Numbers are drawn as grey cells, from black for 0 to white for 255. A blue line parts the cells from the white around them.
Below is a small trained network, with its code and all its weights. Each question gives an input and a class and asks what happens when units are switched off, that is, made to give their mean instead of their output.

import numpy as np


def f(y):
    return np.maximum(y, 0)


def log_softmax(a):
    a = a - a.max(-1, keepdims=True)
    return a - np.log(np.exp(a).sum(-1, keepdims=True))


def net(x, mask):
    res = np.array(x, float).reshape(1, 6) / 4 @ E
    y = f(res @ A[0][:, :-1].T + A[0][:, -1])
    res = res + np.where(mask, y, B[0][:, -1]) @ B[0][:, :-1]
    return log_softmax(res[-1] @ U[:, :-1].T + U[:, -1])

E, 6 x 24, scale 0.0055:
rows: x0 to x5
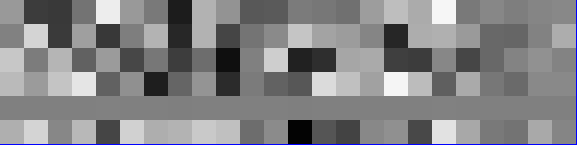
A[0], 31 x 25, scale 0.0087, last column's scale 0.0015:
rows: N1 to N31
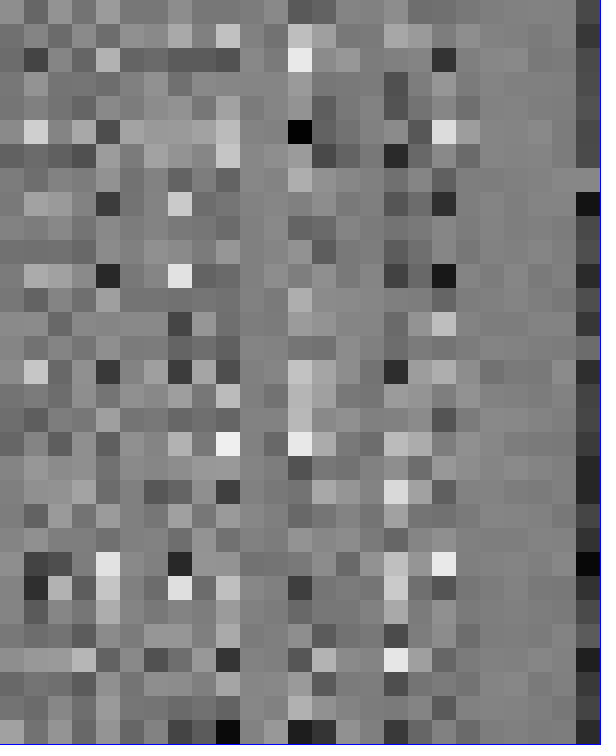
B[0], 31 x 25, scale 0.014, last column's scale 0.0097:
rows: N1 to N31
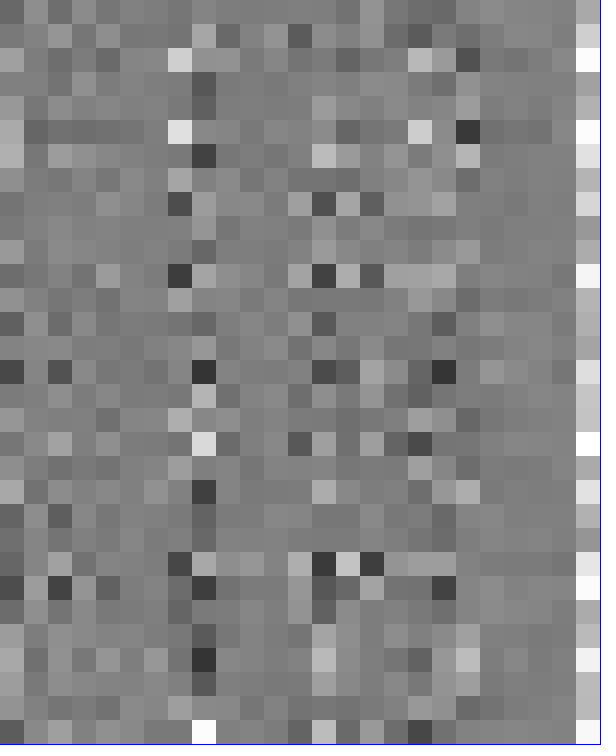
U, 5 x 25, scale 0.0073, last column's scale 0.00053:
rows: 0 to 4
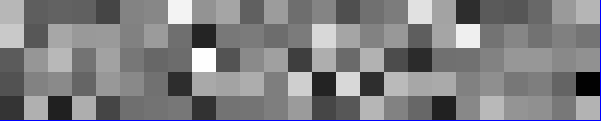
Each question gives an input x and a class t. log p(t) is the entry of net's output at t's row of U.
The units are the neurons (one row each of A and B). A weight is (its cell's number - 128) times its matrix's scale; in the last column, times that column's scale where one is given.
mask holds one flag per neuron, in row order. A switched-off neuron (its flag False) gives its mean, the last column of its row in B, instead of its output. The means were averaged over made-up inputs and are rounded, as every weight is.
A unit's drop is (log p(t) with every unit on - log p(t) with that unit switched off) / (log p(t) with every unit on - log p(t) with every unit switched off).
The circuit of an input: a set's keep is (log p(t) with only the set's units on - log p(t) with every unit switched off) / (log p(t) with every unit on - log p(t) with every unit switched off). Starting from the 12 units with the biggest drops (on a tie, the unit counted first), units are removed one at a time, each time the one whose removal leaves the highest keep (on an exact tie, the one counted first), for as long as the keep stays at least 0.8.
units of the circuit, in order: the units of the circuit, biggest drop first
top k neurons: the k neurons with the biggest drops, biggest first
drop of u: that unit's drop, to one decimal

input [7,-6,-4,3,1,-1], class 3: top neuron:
[N24]
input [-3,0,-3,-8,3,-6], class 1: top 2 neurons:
[N7, N6]
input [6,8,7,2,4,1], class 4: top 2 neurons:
[N16, N14]
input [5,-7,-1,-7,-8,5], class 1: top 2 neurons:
[N7, N16]
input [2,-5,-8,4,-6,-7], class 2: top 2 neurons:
[N19, N6]
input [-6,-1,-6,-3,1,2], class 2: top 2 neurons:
[N19, N24]
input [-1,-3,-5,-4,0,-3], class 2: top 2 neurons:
[N19, N28]
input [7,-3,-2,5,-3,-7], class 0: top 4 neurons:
[N3, N12, N18, N9]
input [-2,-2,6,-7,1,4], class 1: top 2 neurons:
[N7, N19]
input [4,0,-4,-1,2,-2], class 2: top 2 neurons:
[N12, N19]
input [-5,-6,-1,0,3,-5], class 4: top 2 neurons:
[N25, N6]
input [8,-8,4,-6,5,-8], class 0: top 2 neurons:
[N3, N12]
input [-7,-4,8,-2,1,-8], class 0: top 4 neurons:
[N3, N19, N18, N30]
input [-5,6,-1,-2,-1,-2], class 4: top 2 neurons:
[N16, N24]
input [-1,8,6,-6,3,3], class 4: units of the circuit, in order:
[N16]
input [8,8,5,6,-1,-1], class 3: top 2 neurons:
[N24, N25]
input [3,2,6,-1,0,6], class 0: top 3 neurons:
[N6, N19, N2]
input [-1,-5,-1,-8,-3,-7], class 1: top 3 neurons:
[N7, N6, N29]
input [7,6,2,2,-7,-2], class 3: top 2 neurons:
[N24, N25]
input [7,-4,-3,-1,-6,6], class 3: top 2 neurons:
[N24, N3]
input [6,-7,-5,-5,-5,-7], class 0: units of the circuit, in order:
[N3]
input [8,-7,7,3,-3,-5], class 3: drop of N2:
0.2
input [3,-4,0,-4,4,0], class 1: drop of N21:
-0.1
